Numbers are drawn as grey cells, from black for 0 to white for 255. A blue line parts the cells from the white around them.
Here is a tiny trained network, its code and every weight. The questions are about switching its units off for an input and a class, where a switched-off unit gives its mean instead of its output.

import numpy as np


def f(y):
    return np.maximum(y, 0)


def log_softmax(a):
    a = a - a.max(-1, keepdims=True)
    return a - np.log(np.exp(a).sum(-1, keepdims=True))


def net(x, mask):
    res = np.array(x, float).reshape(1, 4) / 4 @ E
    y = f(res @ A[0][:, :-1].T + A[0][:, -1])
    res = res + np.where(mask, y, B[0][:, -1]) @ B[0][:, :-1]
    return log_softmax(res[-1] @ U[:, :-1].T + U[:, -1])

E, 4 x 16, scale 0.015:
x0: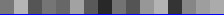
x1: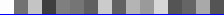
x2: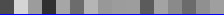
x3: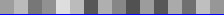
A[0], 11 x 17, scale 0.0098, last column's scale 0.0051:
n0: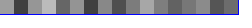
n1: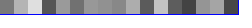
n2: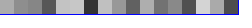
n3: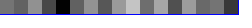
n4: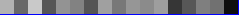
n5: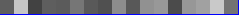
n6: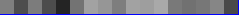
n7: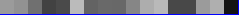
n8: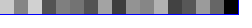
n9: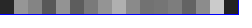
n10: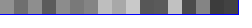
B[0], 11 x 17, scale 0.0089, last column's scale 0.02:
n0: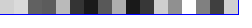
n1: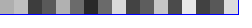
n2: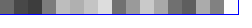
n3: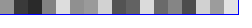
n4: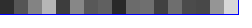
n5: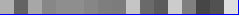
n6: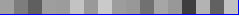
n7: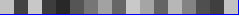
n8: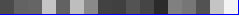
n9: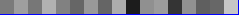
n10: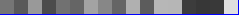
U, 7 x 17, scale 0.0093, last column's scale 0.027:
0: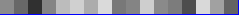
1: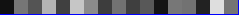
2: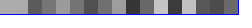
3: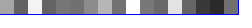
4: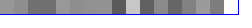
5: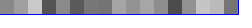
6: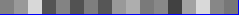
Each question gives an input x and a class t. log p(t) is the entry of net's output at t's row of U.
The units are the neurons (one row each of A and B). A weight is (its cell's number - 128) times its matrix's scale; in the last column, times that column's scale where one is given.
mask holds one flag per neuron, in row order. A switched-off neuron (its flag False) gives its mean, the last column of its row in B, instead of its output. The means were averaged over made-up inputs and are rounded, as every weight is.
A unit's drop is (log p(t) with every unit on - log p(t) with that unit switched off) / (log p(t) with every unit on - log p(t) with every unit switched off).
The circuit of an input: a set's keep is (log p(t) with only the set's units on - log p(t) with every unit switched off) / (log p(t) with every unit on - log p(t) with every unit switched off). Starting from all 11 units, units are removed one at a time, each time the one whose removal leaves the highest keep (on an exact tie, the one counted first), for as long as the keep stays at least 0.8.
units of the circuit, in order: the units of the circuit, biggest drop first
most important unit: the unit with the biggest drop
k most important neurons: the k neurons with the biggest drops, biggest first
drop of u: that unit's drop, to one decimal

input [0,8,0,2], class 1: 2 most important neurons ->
(n8; n4)
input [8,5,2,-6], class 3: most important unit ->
n7
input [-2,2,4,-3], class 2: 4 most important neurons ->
(n1; n2; n5; n7)
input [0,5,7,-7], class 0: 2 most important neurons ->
(n3; n6)
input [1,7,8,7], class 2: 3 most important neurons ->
(n1; n3; n6)
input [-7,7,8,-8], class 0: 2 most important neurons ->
(n3; n6)
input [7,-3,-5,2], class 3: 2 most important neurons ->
(n5; n1)
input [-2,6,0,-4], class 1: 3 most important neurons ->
(n8; n4; n2)
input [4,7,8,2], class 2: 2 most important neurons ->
(n1; n7)
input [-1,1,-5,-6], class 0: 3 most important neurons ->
(n3; n1; n6)
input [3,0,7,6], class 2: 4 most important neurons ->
(n1; n3; n9; n6)
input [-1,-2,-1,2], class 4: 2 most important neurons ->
(n8; n3)
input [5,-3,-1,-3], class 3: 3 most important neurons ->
(n5; n8; n2)
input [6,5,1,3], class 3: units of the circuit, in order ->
(n7)
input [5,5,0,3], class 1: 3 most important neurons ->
(n8; n4; n10)
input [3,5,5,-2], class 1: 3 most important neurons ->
(n8; n4; n0)
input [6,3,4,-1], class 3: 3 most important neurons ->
(n7; n5; n0)
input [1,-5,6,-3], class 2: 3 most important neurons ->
(n8; n4; n9)
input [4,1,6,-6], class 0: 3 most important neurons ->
(n3; n0; n6)
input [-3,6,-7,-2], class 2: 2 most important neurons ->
(n0; n6)
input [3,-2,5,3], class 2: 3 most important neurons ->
(n3; n9; n8)
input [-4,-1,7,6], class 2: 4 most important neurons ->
(n1; n3; n9; n6)
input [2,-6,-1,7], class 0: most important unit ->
n8
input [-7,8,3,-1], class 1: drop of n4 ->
0.3
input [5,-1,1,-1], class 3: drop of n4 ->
0.0
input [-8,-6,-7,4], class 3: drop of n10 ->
0.1
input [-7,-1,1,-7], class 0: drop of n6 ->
0.2
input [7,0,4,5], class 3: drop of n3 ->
0.1
